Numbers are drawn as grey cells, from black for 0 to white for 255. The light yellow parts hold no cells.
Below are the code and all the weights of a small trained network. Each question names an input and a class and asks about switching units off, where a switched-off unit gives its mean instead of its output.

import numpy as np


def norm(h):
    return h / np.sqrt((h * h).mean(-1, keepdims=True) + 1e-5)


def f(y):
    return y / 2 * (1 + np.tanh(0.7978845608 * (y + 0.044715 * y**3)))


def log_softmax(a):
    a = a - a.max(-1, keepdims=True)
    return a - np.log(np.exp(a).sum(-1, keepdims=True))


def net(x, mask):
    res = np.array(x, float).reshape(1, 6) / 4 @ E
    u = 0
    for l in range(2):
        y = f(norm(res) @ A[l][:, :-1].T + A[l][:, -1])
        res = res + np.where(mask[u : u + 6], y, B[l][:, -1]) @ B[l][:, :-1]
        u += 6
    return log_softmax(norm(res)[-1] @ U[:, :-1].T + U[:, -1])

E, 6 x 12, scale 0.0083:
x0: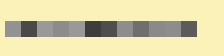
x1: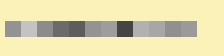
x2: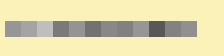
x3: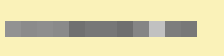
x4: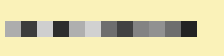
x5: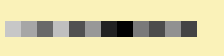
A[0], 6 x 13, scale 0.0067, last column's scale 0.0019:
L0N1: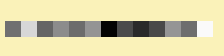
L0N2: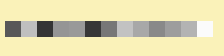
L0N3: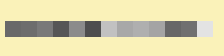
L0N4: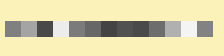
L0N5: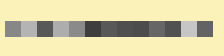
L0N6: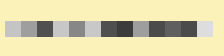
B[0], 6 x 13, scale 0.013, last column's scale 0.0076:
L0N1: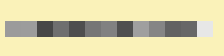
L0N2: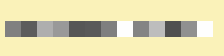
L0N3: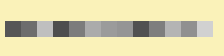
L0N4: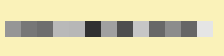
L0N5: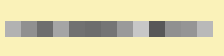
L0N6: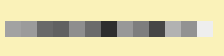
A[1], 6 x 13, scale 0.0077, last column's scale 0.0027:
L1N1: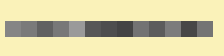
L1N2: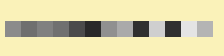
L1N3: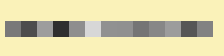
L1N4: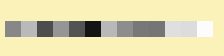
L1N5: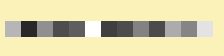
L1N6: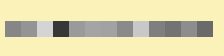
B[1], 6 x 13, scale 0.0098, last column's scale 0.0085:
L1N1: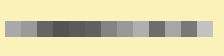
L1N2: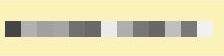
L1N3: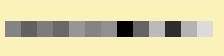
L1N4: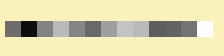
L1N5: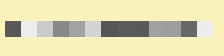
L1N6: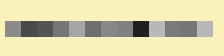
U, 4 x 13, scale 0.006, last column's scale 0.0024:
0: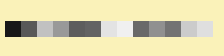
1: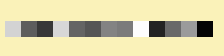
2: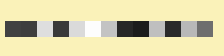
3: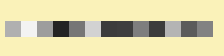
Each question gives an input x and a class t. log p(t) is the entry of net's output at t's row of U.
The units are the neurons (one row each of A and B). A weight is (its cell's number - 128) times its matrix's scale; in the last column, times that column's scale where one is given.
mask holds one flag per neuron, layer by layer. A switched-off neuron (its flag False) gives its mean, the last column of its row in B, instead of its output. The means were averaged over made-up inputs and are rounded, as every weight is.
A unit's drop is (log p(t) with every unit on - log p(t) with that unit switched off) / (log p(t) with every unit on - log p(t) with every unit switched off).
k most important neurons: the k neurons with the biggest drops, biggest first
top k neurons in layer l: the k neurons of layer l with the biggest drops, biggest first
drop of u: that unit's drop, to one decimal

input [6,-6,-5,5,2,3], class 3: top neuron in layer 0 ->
[L0N2]
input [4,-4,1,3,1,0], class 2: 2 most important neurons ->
[L0N4 L0N2]
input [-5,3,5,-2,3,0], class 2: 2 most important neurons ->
[L0N4 L0N1]
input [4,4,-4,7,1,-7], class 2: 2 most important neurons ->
[L0N3 L1N3]
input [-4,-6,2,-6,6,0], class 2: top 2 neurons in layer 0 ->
[L0N4 L0N1]
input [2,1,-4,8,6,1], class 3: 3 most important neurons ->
[L0N2 L0N3 L1N1]
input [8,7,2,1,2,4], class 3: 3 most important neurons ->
[L0N4 L0N2 L1N5]
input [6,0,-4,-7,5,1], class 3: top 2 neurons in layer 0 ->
[L0N3 L0N2]
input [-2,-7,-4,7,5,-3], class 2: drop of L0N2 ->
0.1
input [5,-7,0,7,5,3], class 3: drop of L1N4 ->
0.0
